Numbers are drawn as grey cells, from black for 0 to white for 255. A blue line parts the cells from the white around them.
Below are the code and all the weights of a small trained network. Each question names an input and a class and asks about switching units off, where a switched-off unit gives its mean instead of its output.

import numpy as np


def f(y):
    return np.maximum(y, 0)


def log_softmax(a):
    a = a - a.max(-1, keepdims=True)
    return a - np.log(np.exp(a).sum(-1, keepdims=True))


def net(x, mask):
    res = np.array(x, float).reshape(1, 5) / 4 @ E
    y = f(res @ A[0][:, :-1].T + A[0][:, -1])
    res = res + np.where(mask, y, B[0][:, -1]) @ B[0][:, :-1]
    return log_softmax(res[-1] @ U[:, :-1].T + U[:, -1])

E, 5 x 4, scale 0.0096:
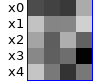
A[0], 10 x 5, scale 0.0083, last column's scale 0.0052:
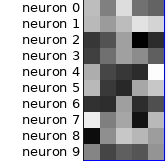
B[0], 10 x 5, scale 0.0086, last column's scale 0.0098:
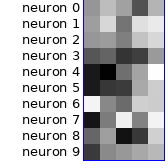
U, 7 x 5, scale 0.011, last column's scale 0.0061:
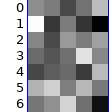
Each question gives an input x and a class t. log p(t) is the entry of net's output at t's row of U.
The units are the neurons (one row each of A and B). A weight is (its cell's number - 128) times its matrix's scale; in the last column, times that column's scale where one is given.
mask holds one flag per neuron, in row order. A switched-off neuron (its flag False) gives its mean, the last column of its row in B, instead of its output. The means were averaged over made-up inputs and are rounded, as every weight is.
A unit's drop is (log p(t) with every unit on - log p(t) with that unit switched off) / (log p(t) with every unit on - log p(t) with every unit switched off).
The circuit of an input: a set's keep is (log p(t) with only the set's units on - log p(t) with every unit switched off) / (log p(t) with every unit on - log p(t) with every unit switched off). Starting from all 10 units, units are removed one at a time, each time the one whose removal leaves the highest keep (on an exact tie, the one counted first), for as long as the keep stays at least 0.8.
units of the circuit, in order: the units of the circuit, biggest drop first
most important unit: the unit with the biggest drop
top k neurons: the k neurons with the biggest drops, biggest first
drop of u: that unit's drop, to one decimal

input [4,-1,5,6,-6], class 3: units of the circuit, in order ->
(neuron 6)
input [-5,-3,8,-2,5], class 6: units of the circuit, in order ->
(neuron 7; neuron 5)
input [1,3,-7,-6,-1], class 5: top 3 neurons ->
(neuron 4; neuron 1; neuron 7)
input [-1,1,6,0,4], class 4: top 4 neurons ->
(neuron 6; neuron 2; neuron 1; neuron 7)
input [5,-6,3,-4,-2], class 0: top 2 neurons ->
(neuron 7; neuron 4)
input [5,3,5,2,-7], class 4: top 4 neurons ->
(neuron 1; neuron 8; neuron 3; neuron 2)
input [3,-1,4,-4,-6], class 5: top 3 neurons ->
(neuron 4; neuron 5; neuron 7)
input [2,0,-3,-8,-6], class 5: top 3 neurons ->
(neuron 4; neuron 1; neuron 5)
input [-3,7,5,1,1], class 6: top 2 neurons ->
(neuron 7; neuron 6)
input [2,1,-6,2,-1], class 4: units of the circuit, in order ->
(neuron 1; neuron 6)
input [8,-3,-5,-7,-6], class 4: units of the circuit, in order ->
(neuron 8; neuron 3)
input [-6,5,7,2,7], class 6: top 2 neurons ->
(neuron 7; neuron 0)
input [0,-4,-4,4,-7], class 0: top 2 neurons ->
(neuron 6; neuron 7)
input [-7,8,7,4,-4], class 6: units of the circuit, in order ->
(neuron 7)
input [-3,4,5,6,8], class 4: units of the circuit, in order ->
(neuron 1; neuron 6; neuron 4)
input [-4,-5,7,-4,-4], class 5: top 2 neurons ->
(neuron 4; neuron 5)
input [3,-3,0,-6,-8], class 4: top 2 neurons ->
(neuron 8; neuron 3)
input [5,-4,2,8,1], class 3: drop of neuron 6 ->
0.1
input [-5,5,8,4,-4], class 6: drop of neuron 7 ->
0.2
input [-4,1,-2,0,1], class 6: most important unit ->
neuron 6
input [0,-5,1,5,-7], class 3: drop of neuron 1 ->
-0.1
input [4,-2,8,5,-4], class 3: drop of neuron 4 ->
0.1
